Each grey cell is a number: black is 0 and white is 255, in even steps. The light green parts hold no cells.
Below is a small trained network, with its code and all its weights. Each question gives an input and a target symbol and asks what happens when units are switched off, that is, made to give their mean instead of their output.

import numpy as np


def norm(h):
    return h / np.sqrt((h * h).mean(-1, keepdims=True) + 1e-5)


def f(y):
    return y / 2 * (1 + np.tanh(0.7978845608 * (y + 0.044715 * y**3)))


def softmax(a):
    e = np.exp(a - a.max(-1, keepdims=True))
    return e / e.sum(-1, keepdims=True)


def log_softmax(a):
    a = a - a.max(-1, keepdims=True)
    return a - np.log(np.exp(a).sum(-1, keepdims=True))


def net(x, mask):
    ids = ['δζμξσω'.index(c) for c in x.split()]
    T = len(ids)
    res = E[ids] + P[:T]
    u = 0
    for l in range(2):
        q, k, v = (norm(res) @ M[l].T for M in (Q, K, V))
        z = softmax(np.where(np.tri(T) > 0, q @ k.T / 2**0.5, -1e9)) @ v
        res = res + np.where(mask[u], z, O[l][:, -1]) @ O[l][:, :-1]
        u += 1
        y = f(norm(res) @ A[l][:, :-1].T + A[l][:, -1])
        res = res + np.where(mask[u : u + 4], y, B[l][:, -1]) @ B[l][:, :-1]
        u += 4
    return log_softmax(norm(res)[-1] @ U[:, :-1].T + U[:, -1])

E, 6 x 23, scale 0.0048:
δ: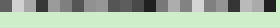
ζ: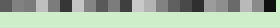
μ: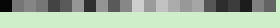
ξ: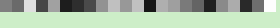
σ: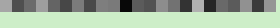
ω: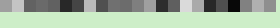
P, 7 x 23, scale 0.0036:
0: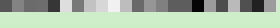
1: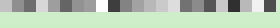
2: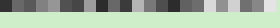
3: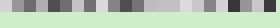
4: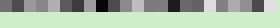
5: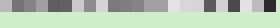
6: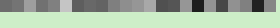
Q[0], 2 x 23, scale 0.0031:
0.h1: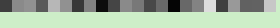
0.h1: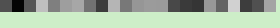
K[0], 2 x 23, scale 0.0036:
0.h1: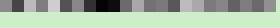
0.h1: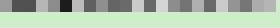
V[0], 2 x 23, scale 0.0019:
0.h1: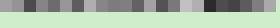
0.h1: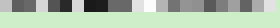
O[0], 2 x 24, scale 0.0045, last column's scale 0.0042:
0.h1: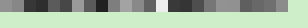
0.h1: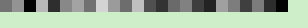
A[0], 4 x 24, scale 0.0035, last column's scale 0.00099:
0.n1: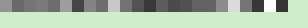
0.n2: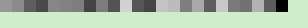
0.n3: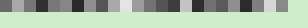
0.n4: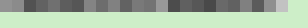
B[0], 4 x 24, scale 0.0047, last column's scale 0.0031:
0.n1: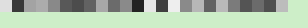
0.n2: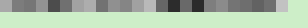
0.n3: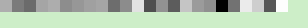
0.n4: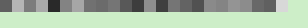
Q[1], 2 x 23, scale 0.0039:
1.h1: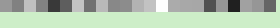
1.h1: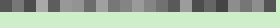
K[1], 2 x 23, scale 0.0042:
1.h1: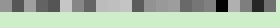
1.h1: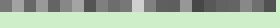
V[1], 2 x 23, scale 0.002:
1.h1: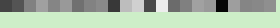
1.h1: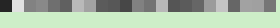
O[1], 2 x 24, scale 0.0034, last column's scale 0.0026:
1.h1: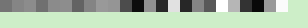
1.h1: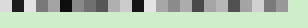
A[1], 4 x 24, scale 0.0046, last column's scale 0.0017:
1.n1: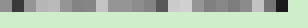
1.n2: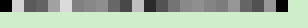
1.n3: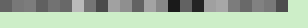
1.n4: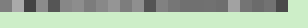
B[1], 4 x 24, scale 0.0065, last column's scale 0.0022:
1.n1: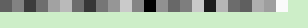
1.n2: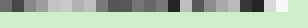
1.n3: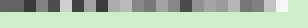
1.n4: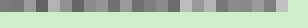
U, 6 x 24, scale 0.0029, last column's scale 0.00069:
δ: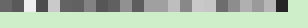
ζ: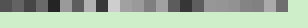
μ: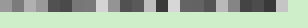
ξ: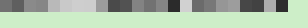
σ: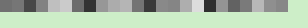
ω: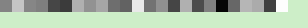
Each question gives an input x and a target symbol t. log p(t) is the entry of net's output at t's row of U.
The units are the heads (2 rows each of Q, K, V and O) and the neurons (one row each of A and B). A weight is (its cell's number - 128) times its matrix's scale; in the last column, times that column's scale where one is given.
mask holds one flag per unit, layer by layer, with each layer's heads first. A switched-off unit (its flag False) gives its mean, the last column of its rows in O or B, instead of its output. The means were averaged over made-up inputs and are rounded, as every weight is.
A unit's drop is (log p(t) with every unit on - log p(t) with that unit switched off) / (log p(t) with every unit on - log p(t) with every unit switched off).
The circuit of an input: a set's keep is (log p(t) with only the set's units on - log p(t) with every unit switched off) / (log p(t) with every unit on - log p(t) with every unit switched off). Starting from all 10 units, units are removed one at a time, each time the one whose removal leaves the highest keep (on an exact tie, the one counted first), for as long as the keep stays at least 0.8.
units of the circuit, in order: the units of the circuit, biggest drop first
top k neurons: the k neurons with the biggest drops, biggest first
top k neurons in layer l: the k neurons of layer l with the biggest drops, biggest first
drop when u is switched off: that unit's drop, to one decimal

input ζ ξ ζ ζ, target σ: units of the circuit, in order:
1.n1, 0.h1
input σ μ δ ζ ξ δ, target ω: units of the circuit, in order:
1.h1, 0.n2, 0.n1
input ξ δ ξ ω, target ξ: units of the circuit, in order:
0.n1, 1.h1, 1.n2, 0.n3
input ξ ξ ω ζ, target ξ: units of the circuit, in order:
1.h1, 0.n1, 1.n2, 0.n3
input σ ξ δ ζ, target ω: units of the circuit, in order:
1.h1, 0.n1
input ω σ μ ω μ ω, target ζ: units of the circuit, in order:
0.h1, 1.n3, 0.n2
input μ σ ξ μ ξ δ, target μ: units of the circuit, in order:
0.n2, 1.h1, 0.n3
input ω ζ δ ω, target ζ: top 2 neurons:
1.n3, 0.n3
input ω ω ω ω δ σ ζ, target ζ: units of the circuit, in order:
1.n3
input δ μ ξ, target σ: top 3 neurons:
0.n1, 1.n1, 0.n3
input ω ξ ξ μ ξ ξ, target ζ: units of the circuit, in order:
0.h1, 0.n2, 1.n3
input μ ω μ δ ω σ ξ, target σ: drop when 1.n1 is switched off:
0.8
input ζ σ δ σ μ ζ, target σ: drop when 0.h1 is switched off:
0.3
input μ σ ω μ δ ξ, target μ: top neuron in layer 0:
0.n2
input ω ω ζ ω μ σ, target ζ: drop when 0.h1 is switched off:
1.1
